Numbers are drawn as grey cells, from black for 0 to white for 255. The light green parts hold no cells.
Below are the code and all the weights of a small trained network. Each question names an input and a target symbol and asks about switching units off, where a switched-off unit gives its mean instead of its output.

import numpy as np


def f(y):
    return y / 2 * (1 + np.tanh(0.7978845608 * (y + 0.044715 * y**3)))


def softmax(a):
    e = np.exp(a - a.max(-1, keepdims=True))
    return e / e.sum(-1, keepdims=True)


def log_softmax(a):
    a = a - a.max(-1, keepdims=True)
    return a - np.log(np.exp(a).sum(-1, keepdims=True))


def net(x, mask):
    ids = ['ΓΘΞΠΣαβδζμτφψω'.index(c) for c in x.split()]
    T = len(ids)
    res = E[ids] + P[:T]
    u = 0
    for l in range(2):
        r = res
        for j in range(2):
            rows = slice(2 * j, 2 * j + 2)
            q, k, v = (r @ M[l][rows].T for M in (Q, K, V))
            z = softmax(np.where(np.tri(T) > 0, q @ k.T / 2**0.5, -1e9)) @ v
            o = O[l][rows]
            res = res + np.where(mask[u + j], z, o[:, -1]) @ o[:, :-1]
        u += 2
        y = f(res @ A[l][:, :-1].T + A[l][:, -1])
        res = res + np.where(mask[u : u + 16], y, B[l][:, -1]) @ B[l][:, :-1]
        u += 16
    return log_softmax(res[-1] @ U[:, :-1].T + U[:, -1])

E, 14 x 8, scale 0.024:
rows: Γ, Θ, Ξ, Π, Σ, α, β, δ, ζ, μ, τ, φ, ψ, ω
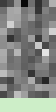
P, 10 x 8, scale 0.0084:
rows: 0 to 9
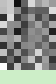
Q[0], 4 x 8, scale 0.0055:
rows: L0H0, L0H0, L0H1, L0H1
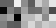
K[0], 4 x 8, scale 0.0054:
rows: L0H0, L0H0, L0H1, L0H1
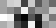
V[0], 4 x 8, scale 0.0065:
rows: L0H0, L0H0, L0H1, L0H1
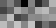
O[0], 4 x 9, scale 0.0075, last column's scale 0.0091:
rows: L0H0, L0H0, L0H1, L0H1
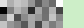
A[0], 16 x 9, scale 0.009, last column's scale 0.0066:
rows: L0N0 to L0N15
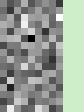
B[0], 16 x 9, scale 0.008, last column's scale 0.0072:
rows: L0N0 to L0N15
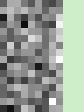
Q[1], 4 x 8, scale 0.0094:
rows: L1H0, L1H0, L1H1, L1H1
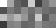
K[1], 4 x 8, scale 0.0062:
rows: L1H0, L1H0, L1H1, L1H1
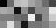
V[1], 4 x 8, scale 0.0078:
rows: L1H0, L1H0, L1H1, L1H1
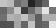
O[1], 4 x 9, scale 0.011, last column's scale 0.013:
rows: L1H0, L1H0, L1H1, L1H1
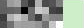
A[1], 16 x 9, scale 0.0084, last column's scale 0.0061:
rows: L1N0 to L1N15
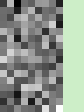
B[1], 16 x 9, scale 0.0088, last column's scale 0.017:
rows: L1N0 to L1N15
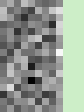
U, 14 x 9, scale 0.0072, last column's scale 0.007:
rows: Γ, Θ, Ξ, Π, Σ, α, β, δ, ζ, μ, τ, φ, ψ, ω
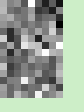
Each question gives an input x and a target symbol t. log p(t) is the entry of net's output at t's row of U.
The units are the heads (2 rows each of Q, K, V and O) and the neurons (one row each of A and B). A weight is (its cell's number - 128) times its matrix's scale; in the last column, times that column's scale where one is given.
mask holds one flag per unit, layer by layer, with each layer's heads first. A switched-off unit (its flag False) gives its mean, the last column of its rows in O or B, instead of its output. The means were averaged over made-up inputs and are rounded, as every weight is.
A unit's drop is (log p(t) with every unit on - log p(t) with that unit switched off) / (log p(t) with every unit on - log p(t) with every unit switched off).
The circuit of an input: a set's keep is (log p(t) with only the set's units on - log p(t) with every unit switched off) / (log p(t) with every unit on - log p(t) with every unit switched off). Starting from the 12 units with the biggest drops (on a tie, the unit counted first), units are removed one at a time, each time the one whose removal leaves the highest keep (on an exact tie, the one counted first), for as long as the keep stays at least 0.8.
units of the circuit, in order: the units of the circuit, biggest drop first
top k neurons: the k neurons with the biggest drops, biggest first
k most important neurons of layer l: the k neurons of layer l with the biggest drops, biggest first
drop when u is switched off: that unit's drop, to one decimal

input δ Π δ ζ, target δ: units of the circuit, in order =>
[L1H0]
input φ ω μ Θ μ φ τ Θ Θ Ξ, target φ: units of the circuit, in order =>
[L1H0; L0N4; L1N8]
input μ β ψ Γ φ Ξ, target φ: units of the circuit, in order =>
[L1H0; L1N8; L1N3]
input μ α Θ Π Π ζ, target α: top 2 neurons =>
[L0N12; L0N10]
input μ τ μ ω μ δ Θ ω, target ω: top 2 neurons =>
[L1N10; L0N1]
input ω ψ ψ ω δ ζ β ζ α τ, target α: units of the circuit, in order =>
[L1H0; L0N12]
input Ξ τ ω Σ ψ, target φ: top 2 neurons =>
[L0N5; L0N14]
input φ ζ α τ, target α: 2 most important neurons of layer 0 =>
[L0N12; L0N3]
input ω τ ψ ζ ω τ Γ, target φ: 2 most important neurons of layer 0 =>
[L0N5; L0N14]
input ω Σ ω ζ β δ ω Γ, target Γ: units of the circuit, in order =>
[L0N10; L1N4]
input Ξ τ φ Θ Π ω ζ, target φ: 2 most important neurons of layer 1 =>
[L1N1; L1N2]
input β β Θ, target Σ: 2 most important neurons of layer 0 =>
[L0N8; L0N15]
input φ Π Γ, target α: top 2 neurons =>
[L0N12; L0N4]
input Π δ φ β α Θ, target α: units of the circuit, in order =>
[L1H0]
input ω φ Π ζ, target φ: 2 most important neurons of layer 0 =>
[L0N12; L0N14]
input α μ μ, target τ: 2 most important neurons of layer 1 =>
[L1N1; L1N13]
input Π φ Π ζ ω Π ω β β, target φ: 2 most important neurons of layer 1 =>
[L1N1; L1N14]
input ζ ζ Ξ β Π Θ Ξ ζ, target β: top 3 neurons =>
[L0N8; L0N15; L1N7]
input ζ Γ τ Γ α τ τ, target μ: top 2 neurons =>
[L1N1; L1N13]
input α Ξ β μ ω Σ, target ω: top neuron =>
[L0N14]
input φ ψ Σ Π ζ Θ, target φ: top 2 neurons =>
[L0N12; L0N4]
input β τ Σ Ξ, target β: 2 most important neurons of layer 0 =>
[L0N15; L0N3]
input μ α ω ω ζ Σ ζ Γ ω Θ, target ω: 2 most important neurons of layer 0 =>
[L0N14; L0N9]
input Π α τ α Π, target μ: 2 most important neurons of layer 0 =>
[L0N7; L0N8]
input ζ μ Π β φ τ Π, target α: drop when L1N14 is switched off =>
-0.1
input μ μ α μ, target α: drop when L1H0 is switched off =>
0.3
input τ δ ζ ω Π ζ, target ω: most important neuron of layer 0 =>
[L0N14]
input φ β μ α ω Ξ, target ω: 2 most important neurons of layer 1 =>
[L1N10; L1N7]
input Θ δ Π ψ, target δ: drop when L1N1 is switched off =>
-0.1
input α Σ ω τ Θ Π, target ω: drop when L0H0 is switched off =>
-0.1
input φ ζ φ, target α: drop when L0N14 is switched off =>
0.1
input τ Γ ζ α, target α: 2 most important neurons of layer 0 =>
[L0N12; L0N4]
